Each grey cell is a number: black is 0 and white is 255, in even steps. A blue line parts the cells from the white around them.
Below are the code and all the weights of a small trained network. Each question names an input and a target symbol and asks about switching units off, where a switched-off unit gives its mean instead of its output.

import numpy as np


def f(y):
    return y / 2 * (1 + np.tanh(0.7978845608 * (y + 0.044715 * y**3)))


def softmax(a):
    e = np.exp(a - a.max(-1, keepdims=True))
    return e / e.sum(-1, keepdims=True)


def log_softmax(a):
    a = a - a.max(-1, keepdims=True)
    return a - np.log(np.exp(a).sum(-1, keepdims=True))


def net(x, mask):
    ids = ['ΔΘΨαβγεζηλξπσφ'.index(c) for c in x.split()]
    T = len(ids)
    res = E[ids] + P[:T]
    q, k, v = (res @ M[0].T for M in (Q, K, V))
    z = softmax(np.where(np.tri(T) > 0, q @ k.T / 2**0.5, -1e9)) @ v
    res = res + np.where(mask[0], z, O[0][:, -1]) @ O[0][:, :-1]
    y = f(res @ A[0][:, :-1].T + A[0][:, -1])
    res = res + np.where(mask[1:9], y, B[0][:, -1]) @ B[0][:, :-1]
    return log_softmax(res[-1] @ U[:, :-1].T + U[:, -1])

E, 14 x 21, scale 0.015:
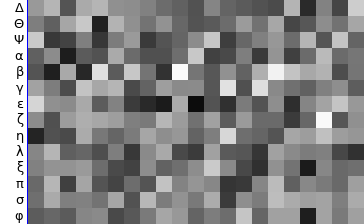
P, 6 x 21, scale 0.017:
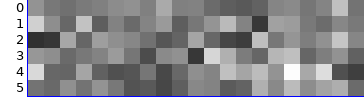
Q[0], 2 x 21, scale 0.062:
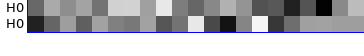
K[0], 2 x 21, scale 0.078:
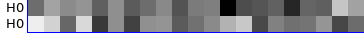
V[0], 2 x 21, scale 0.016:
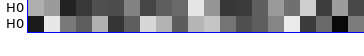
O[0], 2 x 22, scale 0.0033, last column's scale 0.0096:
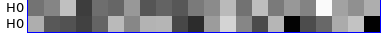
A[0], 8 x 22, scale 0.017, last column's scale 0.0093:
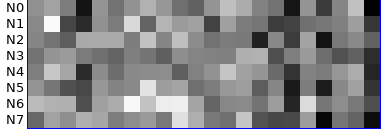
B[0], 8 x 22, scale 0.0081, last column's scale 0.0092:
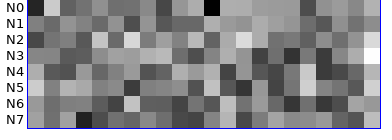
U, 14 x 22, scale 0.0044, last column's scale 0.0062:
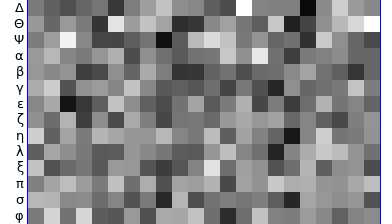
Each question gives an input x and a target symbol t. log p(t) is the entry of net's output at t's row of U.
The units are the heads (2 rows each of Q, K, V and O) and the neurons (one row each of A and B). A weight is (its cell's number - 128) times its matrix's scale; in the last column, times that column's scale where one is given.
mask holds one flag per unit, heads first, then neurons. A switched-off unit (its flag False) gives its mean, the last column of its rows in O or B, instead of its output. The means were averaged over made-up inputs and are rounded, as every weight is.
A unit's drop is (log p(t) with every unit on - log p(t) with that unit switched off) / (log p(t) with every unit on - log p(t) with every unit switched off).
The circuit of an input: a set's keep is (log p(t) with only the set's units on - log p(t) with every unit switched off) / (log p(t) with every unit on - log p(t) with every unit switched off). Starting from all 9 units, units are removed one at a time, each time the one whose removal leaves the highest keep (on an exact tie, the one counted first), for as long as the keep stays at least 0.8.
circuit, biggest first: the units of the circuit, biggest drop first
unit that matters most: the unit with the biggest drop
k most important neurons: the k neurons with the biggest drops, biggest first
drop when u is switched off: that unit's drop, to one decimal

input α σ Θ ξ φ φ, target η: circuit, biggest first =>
[H0; N5; N2]
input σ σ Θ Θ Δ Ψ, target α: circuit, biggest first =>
[H0; N5; N0; N2]
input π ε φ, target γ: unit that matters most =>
N3
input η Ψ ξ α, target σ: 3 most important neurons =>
[N5; N0; N4]
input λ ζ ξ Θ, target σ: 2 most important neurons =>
[N5; N0]
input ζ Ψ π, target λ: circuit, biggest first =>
[H0; N3]
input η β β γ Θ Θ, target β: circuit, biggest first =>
[H0; N7]
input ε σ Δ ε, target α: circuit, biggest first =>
[N5; H0; N0; N2]
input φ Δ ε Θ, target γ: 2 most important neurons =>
[N3; N7]
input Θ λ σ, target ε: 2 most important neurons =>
[N0; N4]
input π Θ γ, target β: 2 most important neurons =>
[N7; N2]
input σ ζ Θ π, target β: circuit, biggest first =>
[N7; H0]
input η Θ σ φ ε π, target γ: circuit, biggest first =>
[N3; H0]
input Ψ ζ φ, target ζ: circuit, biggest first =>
[N7; H0; N2]
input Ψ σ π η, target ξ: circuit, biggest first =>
[N4; H0]
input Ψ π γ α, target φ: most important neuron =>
[N3]
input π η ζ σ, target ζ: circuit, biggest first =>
[H0; N2; N7]
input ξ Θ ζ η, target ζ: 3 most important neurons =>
[N2; N7; N5]
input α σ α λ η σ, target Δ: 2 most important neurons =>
[N2; N5]
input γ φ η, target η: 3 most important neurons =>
[N5; N2; N0]
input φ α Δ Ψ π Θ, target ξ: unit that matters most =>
N4
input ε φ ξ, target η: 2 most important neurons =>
[N5; N2]
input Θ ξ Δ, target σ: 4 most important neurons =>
[N5; N0; N4; N2]
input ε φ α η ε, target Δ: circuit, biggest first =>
[H0; N2; N5]
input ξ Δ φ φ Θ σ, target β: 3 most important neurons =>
[N7; N3; N2]
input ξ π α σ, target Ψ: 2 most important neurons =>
[N3; N4]
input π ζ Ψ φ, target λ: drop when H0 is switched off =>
1.1
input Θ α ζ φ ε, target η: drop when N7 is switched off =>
0.0
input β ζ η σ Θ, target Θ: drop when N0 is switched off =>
0.1
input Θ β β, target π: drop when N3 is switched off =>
0.4
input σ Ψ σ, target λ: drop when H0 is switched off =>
1.3
